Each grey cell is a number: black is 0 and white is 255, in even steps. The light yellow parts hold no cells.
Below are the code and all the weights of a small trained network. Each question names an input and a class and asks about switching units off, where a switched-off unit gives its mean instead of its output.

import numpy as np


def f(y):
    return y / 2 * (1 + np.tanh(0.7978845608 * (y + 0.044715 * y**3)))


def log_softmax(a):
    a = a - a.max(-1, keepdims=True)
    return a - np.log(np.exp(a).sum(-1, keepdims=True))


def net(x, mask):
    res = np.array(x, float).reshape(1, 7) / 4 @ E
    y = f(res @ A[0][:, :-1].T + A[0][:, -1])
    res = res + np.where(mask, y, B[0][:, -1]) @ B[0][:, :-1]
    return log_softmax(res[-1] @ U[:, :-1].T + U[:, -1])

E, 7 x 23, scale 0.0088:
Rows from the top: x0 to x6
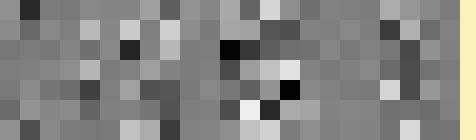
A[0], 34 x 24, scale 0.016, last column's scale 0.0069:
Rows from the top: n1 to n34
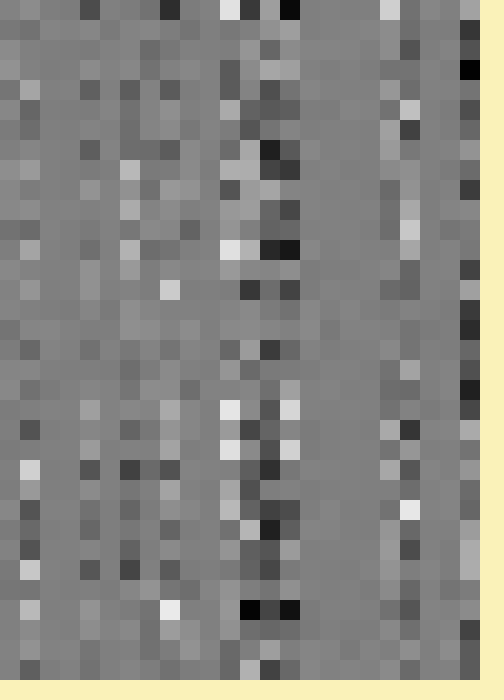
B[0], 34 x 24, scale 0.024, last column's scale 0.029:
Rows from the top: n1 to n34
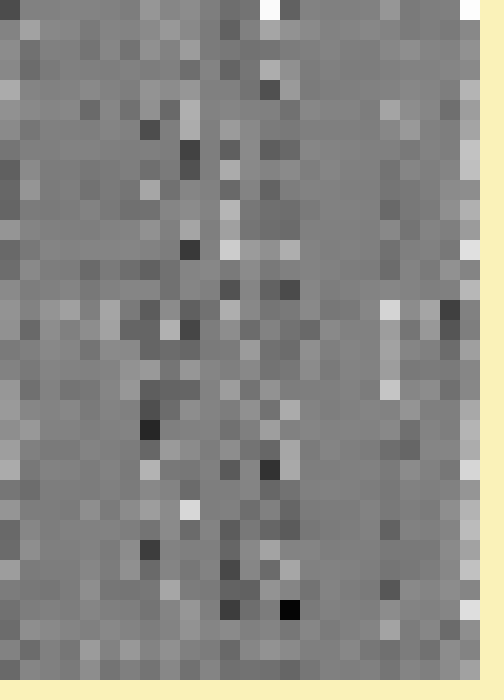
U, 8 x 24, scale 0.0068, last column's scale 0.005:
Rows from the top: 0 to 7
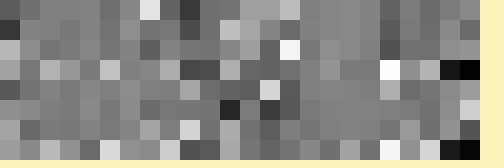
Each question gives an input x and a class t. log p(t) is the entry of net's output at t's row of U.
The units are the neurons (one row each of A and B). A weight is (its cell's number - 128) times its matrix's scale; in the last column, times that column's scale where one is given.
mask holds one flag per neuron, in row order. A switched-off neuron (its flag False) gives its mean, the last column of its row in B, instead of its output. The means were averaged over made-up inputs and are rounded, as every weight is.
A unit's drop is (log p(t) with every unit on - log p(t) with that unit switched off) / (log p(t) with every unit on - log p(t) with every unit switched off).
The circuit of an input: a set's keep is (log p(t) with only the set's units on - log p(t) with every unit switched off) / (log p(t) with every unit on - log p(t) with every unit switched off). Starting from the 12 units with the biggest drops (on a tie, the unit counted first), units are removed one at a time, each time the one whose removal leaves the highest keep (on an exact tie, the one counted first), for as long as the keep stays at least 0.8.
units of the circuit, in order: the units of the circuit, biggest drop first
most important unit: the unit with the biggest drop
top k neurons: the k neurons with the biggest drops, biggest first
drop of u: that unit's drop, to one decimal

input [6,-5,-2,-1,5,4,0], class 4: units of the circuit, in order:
(n1)
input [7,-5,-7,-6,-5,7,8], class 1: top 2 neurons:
(n24 n29)
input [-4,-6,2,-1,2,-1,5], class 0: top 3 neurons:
(n31 n15 n22)
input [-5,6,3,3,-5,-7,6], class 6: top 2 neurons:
(n1 n8)
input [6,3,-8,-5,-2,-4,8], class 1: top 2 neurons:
(n13 n9)
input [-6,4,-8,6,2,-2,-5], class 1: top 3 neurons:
(n24 n29 n5)
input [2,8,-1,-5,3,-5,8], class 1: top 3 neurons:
(n13 n9 n11)
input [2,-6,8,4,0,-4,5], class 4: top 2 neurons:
(n24 n13)
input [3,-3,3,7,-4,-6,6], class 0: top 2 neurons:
(n31 n1)
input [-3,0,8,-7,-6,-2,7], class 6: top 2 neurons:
(n1 n26)
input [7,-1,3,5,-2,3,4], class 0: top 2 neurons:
(n31 n1)
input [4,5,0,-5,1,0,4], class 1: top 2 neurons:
(n13 n31)
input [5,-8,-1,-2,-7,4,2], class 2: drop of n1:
0.6
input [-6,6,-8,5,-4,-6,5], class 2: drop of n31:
0.0
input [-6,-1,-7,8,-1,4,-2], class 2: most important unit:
n31
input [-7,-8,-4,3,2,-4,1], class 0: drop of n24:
0.1
